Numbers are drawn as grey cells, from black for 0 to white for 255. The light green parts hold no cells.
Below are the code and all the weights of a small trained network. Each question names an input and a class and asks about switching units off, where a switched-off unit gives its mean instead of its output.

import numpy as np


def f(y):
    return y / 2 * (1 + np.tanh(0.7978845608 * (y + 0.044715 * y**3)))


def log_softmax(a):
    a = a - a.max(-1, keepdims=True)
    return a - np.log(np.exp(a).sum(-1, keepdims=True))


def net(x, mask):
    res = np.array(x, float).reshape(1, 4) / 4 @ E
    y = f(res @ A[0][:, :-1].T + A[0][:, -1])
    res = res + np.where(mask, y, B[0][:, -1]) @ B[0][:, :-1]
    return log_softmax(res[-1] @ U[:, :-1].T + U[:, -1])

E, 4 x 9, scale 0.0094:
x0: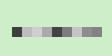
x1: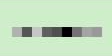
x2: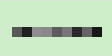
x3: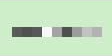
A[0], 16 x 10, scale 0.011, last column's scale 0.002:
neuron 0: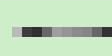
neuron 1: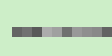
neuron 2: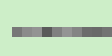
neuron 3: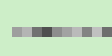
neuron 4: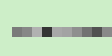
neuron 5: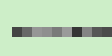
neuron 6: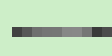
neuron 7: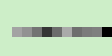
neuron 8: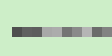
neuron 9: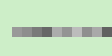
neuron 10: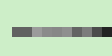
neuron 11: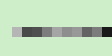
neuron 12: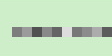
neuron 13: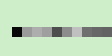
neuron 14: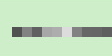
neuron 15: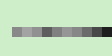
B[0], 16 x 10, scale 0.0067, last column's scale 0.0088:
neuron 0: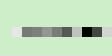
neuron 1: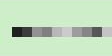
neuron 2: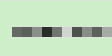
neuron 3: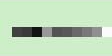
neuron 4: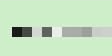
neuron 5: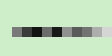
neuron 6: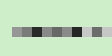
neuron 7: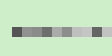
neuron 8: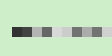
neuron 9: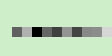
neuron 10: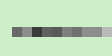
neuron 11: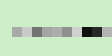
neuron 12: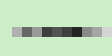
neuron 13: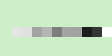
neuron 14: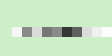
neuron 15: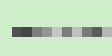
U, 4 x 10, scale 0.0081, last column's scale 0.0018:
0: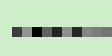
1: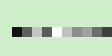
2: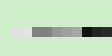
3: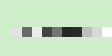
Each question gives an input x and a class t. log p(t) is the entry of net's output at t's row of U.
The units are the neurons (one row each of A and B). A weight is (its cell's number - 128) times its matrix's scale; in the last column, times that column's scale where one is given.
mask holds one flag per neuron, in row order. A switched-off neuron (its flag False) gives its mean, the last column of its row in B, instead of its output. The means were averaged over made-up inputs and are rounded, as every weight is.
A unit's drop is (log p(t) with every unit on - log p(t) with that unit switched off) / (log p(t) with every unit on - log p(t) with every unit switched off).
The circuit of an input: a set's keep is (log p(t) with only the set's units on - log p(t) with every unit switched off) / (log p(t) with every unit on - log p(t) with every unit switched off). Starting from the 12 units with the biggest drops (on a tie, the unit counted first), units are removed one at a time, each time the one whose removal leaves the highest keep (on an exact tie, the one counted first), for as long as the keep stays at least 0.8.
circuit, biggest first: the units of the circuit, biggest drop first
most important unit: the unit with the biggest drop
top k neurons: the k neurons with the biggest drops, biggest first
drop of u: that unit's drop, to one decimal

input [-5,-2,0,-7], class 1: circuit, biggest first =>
neuron 4
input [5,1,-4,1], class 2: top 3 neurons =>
neuron 13; neuron 5; neuron 6
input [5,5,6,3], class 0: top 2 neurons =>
neuron 14; neuron 5
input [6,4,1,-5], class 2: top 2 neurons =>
neuron 13; neuron 8
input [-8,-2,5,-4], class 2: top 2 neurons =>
neuron 0; neuron 11
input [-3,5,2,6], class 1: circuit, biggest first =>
neuron 14; neuron 8
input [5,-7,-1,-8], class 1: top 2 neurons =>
neuron 4; neuron 15
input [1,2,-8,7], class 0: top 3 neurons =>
neuron 9; neuron 3; neuron 4
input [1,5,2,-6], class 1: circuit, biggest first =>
neuron 14; neuron 4
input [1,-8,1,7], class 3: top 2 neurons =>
neuron 14; neuron 12
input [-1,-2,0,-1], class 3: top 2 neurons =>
neuron 13; neuron 1
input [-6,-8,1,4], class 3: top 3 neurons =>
neuron 14; neuron 12; neuron 13
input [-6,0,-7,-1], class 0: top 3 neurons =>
neuron 3; neuron 9; neuron 13
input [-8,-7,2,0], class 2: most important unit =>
neuron 11
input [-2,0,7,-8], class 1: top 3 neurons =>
neuron 4; neuron 15; neuron 7
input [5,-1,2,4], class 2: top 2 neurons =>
neuron 13; neuron 4
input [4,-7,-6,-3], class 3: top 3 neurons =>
neuron 14; neuron 12; neuron 5
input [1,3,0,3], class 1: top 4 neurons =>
neuron 14; neuron 12; neuron 5; neuron 0
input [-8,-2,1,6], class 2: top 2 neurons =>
neuron 0; neuron 11
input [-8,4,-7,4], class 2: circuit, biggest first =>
neuron 11
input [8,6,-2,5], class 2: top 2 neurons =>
neuron 13; neuron 14
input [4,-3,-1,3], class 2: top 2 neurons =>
neuron 13; neuron 4
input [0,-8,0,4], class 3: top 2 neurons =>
neuron 14; neuron 12
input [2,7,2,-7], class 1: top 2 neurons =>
neuron 14; neuron 4
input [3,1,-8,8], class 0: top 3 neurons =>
neuron 9; neuron 3; neuron 4
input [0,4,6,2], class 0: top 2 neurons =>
neuron 14; neuron 5
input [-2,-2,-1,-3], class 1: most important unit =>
neuron 13
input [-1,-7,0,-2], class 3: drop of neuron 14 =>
0.3
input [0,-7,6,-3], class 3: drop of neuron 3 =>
0.2
